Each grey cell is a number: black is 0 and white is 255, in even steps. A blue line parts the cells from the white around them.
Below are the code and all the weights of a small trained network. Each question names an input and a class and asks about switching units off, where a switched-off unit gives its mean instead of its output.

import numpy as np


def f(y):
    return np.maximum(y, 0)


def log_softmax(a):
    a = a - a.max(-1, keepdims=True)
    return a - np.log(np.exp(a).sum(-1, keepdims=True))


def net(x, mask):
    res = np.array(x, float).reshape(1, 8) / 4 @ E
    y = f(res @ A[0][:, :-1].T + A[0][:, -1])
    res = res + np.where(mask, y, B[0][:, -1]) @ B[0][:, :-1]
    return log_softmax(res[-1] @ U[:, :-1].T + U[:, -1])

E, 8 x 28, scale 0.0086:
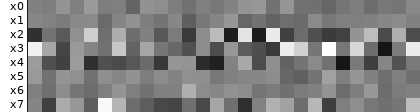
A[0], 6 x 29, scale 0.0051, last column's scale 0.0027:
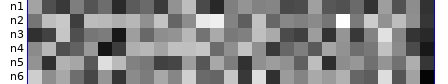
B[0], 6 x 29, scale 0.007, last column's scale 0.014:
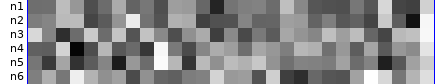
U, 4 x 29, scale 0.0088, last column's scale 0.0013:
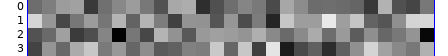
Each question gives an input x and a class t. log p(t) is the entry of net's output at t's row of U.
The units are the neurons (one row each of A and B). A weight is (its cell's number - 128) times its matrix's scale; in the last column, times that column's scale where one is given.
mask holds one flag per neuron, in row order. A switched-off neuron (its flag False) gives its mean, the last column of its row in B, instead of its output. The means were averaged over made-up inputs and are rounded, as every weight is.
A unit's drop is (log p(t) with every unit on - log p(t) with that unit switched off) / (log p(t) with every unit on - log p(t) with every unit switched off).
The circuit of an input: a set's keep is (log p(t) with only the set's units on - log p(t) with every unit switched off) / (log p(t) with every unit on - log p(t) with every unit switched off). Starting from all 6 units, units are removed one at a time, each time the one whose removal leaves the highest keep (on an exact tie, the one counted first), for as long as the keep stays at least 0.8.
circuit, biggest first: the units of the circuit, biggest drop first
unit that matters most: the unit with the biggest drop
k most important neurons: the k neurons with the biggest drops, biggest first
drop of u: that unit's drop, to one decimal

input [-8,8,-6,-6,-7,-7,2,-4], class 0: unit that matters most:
n2
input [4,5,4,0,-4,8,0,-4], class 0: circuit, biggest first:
n6; n2
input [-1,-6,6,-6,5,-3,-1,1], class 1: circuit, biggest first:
n3; n6
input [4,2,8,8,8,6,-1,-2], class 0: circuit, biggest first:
n3; n6
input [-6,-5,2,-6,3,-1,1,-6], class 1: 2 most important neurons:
n3; n5
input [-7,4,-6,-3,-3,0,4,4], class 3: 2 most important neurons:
n6; n4
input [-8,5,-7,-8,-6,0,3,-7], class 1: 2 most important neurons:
n3; n5
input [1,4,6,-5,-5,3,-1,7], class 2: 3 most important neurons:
n5; n6; n1
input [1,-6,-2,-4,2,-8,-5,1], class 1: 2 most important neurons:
n3; n2
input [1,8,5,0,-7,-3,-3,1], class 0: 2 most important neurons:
n2; n6
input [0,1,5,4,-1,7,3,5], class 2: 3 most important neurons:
n3; n6; n5
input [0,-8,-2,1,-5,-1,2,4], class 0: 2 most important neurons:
n2; n4
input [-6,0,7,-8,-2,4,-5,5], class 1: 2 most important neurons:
n3; n6
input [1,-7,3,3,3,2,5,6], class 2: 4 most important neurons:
n3; n5; n2; n6
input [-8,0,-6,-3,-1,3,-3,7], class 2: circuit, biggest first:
n5
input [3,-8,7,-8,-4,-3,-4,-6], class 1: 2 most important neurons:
n3; n6
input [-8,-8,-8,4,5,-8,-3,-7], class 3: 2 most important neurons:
n6; n5
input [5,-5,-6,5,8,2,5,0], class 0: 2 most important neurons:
n1; n3
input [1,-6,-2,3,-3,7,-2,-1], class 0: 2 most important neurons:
n3; n2
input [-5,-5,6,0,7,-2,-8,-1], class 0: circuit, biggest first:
n6
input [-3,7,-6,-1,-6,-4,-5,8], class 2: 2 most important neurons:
n5; n1
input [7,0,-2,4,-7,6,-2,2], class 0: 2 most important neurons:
n2; n3
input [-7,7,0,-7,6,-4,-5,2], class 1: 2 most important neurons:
n3; n2
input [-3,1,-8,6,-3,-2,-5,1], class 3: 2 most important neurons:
n6; n3
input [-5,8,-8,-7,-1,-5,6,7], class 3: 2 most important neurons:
n6; n4
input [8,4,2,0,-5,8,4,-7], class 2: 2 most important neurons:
n4; n1
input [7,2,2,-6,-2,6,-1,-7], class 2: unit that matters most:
n4
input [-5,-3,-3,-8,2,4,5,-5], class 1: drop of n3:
1.3
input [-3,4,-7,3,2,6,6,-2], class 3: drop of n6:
0.6
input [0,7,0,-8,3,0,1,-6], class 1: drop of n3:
1.3
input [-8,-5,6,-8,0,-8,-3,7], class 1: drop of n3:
0.9
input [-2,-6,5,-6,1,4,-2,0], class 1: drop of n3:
0.7
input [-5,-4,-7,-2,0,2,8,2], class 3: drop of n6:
0.9
